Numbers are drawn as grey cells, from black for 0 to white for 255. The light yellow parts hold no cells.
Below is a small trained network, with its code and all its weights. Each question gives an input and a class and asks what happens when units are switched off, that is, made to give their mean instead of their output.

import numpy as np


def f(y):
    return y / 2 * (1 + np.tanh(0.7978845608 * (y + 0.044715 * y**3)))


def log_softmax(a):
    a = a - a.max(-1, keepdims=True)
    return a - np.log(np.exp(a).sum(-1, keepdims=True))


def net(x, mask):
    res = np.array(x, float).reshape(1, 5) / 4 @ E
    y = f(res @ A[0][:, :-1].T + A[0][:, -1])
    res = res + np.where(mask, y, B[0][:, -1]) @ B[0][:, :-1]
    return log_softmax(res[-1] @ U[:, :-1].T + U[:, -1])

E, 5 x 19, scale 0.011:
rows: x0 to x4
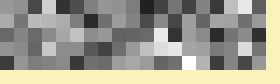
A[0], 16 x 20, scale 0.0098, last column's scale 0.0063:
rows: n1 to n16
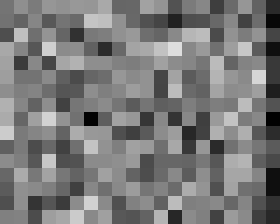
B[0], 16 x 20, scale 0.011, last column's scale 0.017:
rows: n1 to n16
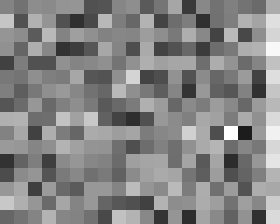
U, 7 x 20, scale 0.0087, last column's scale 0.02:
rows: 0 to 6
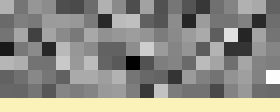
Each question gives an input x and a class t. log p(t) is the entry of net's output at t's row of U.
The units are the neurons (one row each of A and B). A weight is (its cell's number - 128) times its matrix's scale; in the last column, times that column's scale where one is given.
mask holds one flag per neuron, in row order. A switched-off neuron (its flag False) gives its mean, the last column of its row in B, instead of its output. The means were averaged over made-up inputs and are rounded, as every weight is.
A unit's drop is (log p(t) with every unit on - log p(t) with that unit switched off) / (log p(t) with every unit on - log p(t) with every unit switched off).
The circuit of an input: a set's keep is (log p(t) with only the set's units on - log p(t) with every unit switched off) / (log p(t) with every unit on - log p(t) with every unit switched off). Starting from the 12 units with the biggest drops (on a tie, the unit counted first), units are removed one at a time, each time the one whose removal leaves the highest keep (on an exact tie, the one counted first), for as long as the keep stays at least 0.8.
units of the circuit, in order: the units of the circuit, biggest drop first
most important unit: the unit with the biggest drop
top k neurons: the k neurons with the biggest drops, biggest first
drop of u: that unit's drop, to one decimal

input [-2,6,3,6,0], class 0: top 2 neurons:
n4, n15
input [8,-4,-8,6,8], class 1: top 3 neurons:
n6, n7, n10
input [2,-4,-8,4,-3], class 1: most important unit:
n6
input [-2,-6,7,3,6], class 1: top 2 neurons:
n16, n10
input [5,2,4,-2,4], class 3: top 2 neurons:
n12, n10
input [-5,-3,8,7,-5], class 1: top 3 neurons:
n16, n2, n1
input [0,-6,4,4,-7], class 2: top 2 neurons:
n10, n9
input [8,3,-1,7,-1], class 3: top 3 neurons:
n12, n13, n2
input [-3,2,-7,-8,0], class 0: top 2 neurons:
n2, n16
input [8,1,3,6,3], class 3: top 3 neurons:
n12, n13, n2
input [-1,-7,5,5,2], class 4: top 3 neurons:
n15, n2, n11
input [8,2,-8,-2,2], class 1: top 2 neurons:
n6, n7
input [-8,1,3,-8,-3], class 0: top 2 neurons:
n2, n12
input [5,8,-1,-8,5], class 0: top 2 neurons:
n2, n15
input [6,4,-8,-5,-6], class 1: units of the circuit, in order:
n6
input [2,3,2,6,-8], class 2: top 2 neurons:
n10, n2
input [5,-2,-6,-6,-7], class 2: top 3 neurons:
n10, n4, n16
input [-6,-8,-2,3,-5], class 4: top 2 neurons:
n15, n12
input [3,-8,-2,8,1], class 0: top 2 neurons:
n4, n9
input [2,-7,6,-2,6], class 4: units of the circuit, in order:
n15
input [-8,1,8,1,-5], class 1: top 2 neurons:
n16, n12
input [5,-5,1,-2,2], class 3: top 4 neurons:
n12, n9, n13, n8
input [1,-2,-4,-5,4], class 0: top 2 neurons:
n2, n10
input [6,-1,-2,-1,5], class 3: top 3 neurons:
n12, n10, n13
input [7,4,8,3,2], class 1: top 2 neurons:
n16, n1
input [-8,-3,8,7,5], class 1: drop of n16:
0.7
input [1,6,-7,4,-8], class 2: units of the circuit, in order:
n10
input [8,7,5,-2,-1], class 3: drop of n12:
1.2
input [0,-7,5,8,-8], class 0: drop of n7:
0.0
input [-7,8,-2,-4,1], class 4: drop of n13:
0.1
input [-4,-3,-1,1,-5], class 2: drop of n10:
0.3
